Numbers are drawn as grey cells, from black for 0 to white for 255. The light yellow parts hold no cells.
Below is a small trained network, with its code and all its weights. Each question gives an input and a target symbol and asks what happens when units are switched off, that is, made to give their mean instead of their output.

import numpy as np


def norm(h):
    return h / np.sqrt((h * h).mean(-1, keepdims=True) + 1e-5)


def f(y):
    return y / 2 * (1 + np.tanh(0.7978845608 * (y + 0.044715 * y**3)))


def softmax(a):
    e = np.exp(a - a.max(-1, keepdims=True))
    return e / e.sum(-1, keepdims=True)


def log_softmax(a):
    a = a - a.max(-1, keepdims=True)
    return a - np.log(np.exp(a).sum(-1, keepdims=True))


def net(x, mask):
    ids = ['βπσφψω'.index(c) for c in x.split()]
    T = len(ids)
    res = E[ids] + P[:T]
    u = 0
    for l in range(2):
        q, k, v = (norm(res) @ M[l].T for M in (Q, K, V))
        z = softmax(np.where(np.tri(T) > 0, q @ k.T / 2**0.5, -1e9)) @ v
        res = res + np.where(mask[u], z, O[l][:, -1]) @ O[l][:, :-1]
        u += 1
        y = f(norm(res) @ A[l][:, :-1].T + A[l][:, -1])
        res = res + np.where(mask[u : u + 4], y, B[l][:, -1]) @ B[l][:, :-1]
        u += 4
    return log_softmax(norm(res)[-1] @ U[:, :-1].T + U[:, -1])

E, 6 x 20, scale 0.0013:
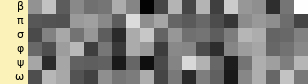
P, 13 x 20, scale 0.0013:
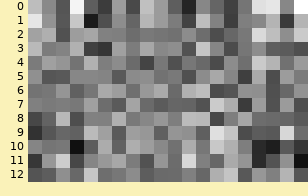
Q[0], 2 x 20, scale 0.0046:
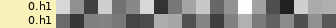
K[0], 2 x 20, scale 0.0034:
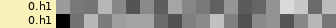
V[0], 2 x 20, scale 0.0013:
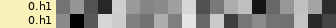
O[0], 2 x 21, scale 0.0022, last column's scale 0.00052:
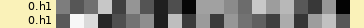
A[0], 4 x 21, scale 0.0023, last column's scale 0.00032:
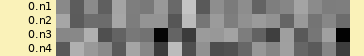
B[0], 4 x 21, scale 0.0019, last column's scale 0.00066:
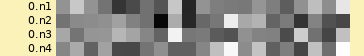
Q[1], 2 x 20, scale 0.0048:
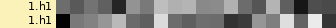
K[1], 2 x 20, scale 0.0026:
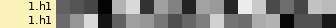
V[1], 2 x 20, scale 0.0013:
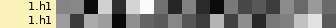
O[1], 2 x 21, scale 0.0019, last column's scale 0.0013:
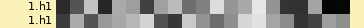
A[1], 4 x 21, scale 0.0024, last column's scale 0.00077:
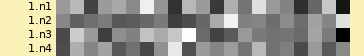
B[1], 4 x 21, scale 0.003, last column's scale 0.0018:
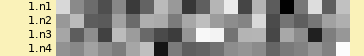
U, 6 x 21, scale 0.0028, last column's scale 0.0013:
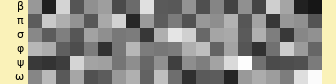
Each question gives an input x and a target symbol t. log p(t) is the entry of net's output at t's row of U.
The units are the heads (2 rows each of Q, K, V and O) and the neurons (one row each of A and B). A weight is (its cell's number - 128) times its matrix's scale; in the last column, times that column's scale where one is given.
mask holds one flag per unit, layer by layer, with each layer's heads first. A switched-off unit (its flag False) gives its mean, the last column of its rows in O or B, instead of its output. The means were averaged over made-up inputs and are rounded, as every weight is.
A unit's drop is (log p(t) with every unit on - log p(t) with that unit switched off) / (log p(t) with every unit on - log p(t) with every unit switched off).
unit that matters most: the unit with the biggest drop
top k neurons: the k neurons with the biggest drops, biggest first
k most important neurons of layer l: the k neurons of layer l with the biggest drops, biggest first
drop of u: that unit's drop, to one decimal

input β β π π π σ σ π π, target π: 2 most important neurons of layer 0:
[0.n4, 0.n3]
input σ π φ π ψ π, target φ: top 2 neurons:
[1.n1, 0.n3]
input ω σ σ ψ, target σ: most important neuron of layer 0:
[0.n4]
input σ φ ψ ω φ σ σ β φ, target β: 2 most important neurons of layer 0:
[0.n4, 0.n2]
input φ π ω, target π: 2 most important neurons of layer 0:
[0.n4, 0.n3]
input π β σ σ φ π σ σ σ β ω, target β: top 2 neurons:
[0.n4, 1.n1]
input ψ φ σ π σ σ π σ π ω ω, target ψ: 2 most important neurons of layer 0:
[0.n4, 0.n1]
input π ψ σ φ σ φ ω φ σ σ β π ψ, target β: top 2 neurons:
[0.n3, 0.n4]
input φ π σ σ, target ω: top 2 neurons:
[1.n1, 0.n3]
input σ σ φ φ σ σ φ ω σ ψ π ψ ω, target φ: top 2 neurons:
[1.n1, 0.n4]
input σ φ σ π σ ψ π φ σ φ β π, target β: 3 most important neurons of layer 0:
[0.n4, 0.n1, 0.n2]
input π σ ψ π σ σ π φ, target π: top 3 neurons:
[1.n4, 0.n4, 1.n1]
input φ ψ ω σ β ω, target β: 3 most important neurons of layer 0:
[0.n4, 0.n1, 0.n2]
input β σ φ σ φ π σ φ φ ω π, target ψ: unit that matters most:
0.h1
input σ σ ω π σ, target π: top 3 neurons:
[0.n4, 0.n3, 1.n4]
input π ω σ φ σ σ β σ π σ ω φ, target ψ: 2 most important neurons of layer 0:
[0.n4, 0.n2]
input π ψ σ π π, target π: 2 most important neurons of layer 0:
[0.n4, 0.n3]
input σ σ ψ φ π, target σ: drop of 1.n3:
1.1
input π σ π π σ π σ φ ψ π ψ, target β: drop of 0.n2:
0.0
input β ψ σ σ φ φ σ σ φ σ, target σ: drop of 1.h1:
0.1
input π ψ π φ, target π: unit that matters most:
1.n4
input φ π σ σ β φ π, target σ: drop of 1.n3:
0.9
